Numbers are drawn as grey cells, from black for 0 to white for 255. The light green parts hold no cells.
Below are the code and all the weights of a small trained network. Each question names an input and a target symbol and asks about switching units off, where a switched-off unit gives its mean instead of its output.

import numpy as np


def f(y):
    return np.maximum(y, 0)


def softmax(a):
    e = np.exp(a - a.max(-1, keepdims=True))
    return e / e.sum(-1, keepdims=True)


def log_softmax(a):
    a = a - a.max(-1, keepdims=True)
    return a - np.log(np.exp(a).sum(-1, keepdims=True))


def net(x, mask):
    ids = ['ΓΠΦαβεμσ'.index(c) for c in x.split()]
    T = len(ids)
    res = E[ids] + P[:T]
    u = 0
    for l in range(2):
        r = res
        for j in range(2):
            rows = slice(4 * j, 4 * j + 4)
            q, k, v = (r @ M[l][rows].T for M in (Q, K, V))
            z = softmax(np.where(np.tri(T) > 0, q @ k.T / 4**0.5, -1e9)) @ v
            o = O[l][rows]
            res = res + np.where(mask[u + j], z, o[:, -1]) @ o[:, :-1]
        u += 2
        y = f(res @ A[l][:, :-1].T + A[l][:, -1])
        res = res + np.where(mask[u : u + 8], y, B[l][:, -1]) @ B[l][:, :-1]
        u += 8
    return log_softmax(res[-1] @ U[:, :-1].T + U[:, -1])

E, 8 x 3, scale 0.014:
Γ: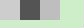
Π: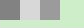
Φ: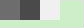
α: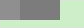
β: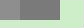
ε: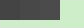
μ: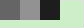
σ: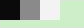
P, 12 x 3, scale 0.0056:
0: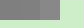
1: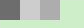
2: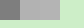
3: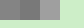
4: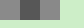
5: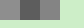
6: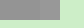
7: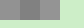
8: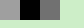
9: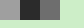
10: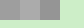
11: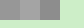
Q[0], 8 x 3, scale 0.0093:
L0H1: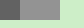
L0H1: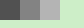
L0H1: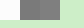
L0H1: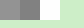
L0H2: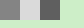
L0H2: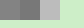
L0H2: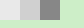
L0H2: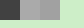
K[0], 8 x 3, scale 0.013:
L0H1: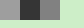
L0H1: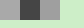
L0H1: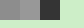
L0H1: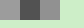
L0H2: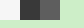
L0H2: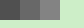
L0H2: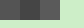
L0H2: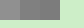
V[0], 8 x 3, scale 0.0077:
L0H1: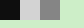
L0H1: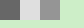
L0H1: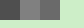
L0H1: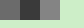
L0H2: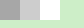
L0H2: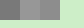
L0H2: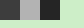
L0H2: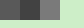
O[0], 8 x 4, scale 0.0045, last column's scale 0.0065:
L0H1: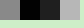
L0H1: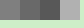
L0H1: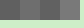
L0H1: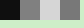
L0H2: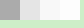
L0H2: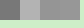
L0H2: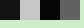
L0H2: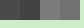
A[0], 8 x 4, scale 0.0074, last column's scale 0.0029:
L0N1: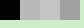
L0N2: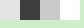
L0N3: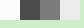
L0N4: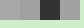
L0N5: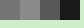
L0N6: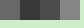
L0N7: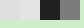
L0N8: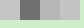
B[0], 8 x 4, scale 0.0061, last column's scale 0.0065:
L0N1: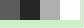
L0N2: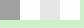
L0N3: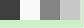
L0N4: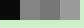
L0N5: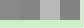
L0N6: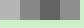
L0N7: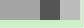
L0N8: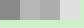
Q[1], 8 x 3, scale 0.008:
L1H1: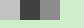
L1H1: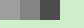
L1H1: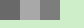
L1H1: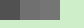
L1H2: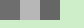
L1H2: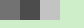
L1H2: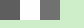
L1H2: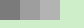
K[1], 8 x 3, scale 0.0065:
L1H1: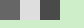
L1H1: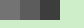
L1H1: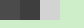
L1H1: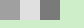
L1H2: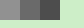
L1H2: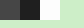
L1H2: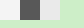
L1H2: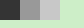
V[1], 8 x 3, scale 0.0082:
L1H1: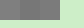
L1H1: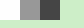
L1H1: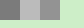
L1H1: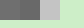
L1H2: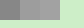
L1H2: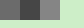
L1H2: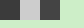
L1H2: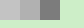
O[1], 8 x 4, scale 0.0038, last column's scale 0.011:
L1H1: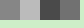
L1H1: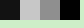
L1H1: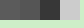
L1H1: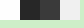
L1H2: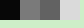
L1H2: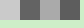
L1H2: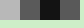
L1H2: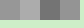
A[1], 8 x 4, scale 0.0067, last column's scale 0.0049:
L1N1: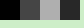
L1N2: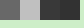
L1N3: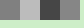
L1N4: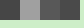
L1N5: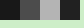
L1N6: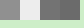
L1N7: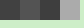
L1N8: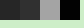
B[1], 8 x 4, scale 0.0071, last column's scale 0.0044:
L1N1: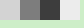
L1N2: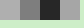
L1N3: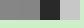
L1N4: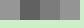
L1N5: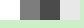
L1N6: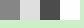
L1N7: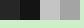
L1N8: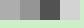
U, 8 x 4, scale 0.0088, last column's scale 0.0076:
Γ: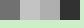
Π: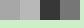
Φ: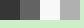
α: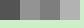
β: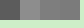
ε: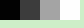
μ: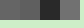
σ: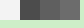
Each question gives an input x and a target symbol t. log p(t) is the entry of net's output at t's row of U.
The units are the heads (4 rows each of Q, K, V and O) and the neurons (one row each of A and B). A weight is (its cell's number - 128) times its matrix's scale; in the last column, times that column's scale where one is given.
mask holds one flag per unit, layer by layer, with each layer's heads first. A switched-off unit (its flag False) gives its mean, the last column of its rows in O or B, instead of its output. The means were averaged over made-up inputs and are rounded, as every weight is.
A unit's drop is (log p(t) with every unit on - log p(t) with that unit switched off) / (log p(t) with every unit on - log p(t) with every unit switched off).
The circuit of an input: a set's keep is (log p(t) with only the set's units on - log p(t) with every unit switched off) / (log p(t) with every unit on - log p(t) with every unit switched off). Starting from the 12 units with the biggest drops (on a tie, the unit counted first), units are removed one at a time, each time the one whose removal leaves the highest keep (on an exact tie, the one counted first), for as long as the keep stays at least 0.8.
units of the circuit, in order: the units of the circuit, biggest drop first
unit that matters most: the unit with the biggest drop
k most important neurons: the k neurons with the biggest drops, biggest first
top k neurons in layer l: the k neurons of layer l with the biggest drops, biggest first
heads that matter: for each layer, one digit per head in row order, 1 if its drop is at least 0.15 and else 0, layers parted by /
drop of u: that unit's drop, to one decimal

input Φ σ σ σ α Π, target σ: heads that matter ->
10 / 10
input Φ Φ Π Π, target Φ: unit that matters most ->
L1H2
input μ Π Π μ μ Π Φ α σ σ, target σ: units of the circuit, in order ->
(L1N5, L0N1, L1N1, L0H1)
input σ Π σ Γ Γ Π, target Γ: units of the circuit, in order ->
(L0H2, L0H1, L0N2, L1H2)
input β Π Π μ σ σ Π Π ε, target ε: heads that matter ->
00 / 10
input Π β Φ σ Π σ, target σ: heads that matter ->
00 / 00
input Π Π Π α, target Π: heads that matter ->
11 / 01
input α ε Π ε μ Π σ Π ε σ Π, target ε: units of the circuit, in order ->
(L0H2, L0N2, L1N7, L1N5)
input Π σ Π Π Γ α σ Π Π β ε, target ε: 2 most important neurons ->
(L1N7, L0N2)
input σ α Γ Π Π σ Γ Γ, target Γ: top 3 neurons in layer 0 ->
(L0N2, L0N3, L0N8)
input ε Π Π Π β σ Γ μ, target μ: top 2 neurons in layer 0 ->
(L0N2, L0N4)
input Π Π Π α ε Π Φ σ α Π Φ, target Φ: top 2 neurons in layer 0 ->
(L0N2, L0N1)
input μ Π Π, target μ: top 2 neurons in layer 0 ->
(L0N2, L0N4)
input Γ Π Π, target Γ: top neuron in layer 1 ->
(L1N6)
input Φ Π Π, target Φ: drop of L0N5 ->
0.0
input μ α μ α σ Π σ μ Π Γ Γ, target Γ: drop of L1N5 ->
0.1
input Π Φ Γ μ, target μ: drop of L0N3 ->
0.1
